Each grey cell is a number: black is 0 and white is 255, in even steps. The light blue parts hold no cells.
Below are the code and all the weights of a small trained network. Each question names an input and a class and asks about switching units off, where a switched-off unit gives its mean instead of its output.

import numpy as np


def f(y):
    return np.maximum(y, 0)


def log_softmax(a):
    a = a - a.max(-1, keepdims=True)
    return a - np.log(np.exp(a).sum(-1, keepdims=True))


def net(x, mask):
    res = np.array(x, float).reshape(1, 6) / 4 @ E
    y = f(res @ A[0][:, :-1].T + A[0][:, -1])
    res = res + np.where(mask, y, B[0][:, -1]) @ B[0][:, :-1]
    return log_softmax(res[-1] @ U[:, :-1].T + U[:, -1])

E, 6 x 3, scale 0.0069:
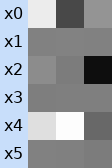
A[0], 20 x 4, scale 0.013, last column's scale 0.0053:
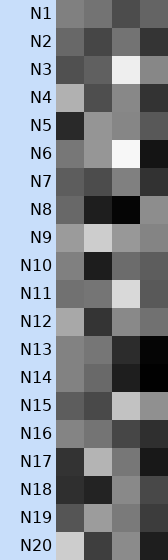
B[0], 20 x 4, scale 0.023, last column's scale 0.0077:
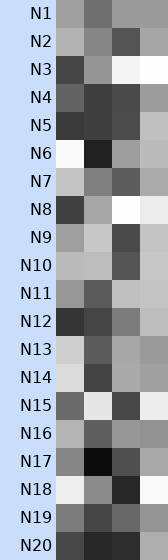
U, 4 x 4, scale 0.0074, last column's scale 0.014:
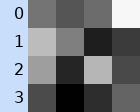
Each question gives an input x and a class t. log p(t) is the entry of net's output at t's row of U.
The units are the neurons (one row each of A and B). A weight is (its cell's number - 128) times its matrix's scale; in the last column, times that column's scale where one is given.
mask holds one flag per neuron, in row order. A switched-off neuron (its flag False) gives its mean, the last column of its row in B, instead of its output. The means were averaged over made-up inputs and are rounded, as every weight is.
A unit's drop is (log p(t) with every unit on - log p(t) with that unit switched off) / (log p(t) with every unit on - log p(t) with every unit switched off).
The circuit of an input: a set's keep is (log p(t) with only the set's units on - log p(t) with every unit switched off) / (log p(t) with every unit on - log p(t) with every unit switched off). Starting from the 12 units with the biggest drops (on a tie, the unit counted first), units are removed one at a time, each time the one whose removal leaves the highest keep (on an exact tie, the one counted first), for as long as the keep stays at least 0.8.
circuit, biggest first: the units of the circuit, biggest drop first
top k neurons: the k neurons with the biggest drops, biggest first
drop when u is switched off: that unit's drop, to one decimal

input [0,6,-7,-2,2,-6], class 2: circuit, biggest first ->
N6
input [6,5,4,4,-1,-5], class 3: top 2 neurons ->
N20; N3
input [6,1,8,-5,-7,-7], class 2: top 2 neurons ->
N8; N14
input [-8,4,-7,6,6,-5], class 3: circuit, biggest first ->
N17; N5
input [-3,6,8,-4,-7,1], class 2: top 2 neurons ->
N8; N14
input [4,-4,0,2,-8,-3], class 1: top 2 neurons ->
N18; N10
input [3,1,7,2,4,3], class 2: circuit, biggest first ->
N15; N14
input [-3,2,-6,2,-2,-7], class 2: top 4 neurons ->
N6; N3; N11; N9
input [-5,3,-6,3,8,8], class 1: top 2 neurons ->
N9; N3
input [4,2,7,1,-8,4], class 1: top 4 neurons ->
N18; N10; N3; N2
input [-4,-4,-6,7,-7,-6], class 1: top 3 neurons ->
N18; N15; N8
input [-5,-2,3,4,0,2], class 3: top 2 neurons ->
N3; N17
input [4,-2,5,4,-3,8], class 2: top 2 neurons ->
N8; N15
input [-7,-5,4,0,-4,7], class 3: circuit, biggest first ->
N5
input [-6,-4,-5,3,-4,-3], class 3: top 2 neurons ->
N5; N17
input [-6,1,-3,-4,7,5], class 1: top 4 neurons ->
N9; N3; N8; N12
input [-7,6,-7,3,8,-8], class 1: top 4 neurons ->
N9; N8; N3; N12
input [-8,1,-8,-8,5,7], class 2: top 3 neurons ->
N6; N15; N20
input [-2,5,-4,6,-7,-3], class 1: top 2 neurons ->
N18; N15
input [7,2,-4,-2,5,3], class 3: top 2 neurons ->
N20; N18
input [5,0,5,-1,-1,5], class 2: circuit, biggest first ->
N15
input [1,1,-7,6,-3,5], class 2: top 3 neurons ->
N6; N3; N11
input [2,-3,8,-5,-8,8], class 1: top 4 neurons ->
N18; N10; N3; N2
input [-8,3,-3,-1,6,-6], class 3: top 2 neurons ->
N17; N18
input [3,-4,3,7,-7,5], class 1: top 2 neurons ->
N18; N10
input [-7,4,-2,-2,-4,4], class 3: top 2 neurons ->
N5; N17
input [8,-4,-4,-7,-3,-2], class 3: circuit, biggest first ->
N20
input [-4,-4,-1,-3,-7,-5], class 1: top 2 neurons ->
N18; N15
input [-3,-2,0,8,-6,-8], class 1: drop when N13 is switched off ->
0.0
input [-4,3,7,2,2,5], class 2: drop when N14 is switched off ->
0.1
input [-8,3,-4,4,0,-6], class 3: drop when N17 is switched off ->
0.2
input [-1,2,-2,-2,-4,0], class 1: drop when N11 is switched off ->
-0.1
